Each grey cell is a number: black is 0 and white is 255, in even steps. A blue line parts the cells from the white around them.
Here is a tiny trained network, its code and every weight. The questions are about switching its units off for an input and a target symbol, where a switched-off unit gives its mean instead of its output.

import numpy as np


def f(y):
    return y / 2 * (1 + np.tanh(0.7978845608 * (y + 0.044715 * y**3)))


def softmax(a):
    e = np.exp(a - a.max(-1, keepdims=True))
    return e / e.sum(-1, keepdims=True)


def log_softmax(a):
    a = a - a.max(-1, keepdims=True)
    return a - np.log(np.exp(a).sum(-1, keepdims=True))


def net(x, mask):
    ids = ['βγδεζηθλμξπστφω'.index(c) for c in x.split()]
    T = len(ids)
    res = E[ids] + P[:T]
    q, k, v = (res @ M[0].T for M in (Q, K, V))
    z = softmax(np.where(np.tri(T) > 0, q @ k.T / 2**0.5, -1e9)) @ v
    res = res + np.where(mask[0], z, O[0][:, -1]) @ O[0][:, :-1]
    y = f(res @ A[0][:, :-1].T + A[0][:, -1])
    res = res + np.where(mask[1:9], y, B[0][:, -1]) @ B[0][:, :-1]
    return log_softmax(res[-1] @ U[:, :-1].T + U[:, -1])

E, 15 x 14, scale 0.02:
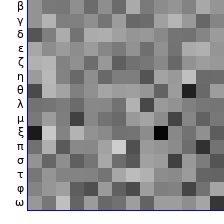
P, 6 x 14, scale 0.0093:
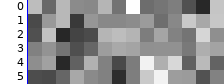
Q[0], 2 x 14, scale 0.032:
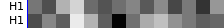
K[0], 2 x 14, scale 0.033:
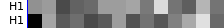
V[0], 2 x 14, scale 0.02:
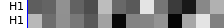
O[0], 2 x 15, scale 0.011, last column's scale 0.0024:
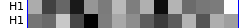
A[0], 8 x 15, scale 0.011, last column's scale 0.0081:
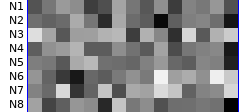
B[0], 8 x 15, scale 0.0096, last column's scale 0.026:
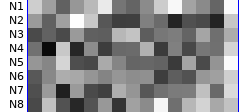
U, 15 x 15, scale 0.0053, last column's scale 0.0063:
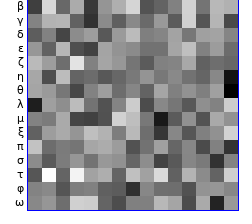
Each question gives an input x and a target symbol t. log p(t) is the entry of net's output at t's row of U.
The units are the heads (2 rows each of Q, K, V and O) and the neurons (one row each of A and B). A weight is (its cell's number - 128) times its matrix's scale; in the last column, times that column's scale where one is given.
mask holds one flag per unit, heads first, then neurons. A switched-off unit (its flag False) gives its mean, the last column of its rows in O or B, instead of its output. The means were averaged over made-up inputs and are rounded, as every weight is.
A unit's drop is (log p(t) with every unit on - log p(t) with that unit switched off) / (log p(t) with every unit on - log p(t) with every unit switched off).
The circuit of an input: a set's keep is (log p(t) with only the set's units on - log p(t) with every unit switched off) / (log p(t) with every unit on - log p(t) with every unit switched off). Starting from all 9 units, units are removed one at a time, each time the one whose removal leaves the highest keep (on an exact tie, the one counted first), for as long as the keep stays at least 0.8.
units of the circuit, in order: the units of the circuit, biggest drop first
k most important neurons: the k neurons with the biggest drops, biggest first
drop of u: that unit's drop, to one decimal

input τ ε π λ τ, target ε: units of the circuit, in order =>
H1, N1, N4
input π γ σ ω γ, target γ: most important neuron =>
N5
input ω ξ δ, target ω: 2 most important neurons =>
N4, N1
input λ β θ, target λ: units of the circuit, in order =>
N1, H1
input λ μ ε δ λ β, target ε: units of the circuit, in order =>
H1, N1, N4
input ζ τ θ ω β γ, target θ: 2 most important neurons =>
N8, N5
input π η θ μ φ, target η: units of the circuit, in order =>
N4, H1
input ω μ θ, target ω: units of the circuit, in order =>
H1, N4, N5, N1
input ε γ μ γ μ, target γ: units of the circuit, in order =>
N5, H1, N1, N4
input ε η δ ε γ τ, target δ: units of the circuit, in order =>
N5, H1, N2
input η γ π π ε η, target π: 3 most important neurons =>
N5, N8, N7
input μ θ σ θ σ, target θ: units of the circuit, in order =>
H1, N8, N5, N2
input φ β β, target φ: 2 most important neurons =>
N8, N2
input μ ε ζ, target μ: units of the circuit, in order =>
H1
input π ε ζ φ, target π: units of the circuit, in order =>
N5, H1
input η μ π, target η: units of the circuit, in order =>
N4, H1, N5
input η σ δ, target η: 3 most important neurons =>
N4, N5, N8
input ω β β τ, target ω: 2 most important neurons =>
N4, N5
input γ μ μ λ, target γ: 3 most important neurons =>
N5, N1, N2
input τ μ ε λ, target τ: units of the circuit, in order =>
N4
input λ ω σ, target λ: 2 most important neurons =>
N1, N3
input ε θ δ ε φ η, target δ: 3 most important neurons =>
N5, N2, N1
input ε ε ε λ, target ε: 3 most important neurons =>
N1, N4, N2
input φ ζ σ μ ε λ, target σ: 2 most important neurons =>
N2, N1
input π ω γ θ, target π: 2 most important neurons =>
N5, N6
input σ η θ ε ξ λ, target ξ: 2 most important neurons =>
N1, N8
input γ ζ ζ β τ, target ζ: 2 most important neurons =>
N1, N2
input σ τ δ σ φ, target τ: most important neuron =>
N4
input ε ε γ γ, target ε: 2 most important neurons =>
N1, N4
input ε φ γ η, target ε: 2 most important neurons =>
N1, N4
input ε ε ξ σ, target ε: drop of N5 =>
-0.1
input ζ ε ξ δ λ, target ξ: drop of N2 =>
0.5
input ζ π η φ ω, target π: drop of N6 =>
0.1
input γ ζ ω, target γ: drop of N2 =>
0.2
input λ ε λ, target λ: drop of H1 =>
0.3
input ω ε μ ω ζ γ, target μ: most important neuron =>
N1
